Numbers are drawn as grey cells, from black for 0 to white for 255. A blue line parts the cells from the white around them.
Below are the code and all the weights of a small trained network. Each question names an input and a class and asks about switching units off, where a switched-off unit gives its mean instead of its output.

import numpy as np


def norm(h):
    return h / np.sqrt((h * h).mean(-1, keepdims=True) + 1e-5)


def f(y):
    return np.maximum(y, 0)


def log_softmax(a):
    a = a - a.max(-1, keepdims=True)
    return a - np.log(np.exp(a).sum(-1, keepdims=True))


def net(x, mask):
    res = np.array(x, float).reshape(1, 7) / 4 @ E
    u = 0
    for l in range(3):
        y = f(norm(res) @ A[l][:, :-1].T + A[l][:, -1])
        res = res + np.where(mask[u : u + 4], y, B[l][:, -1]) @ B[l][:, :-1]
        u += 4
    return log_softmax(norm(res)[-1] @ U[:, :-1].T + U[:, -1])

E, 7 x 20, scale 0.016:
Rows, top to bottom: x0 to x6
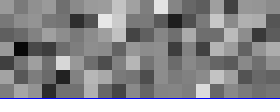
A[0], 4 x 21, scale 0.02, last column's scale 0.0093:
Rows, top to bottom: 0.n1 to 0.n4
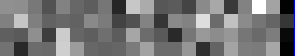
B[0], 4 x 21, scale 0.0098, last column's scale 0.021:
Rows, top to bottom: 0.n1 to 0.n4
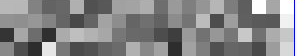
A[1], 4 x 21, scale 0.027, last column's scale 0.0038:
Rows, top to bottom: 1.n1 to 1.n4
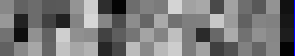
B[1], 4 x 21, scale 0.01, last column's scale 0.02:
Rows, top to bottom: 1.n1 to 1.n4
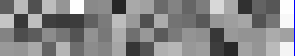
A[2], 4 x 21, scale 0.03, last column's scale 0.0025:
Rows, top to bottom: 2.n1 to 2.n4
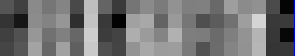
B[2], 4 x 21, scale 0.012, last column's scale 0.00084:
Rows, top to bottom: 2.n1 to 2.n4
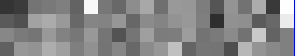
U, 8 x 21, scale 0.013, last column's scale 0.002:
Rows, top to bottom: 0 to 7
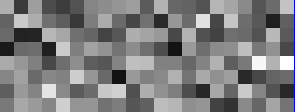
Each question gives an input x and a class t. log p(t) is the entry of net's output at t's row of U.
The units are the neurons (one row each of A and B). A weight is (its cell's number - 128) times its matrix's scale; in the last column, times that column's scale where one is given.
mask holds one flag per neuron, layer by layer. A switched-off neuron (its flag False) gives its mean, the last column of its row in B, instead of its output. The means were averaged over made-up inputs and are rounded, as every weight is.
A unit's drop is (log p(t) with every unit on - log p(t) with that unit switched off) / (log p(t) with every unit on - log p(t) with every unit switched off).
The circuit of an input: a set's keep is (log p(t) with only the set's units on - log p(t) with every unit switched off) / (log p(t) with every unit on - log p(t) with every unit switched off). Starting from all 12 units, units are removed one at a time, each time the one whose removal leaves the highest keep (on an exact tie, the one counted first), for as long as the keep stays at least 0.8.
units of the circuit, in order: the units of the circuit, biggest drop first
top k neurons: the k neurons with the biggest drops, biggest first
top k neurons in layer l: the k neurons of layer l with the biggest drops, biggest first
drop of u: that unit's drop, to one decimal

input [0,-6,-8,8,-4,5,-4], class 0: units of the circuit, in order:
[1.n2]
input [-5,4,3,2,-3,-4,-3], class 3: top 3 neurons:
[0.n3, 1.n1, 1.n3]
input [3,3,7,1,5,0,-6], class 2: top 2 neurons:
[0.n4, 1.n2]
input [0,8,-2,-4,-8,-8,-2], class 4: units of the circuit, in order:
[0.n1, 0.n4]
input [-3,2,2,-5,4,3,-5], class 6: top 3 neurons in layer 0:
[0.n2, 0.n1, 0.n3]
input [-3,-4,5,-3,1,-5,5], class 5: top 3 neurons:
[1.n1, 0.n2, 1.n2]
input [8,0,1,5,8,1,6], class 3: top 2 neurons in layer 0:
[0.n3, 0.n2]
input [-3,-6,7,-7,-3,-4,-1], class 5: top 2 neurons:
[1.n1, 1.n2]
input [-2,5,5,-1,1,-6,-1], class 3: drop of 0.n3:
0.1
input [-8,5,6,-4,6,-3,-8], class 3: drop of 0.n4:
-0.1
